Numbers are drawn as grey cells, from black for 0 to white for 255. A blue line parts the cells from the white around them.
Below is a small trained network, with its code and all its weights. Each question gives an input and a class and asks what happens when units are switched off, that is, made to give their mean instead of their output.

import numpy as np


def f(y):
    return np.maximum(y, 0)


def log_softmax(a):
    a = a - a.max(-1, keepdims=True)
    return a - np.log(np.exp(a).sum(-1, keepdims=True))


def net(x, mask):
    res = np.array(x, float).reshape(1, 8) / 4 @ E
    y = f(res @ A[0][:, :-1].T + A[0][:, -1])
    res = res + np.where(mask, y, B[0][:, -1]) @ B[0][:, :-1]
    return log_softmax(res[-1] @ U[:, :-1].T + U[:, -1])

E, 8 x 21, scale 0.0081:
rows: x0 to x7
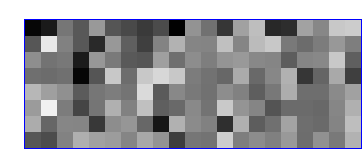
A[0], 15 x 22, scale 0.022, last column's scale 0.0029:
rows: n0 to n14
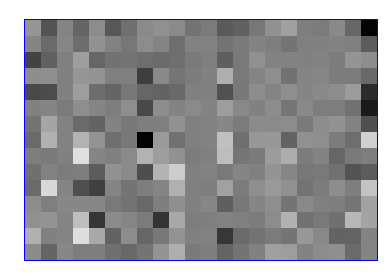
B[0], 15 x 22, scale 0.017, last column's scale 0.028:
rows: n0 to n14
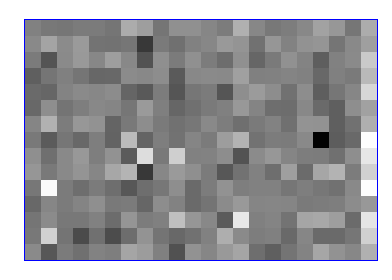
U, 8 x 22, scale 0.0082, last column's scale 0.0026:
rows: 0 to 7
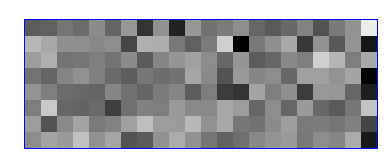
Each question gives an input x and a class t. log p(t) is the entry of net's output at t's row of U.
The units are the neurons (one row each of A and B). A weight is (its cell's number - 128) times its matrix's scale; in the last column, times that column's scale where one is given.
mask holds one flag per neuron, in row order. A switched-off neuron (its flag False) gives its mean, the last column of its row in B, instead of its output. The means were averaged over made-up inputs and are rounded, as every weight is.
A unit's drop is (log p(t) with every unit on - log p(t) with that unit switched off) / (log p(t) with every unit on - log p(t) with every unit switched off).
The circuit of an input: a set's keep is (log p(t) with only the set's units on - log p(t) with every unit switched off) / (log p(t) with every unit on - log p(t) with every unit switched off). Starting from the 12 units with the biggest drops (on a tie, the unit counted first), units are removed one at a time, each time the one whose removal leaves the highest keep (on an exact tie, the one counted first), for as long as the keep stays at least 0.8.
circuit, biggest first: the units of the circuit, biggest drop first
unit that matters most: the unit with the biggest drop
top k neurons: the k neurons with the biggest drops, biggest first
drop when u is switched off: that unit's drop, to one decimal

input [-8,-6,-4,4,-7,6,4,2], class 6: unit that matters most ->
n8
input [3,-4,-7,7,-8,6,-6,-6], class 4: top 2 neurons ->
(n7; n12)
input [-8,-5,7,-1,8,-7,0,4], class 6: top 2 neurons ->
(n0; n10)
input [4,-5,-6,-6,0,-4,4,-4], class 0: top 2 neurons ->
(n4; n2)
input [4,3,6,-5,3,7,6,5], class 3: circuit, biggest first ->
(n7; n13)
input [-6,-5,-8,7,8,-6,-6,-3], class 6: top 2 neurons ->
(n8; n0)
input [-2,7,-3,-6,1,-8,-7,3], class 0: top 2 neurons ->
(n7; n10)
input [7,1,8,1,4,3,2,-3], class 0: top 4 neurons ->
(n8; n12; n10; n13)
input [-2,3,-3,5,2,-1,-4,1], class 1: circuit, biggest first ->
(n12; n7)
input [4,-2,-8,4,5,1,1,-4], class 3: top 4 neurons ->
(n7; n10; n9; n13)
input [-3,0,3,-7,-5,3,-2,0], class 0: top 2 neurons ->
(n7; n10)
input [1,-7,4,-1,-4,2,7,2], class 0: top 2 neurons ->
(n10; n8)
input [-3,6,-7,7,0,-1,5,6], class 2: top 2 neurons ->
(n9; n12)
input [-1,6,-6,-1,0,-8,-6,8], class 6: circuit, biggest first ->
(n8)
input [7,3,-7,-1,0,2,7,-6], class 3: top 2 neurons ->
(n12; n7)
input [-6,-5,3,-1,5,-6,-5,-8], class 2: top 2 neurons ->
(n7; n9)
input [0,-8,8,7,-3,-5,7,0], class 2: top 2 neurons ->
(n7; n0)
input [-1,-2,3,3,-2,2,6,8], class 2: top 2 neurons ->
(n7; n8)
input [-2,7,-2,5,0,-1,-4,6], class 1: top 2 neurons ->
(n12; n8)
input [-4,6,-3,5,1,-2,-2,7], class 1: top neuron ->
(n8)
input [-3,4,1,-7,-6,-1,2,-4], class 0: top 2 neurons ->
(n7; n8)
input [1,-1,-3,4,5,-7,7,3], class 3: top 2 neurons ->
(n7; n4)
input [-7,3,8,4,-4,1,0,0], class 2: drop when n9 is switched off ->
1.4
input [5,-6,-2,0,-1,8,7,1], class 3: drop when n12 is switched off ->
0.2
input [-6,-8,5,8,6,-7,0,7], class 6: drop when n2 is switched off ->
0.0
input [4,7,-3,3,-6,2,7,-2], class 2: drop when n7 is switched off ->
0.1
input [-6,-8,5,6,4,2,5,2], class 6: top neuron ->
(n10)
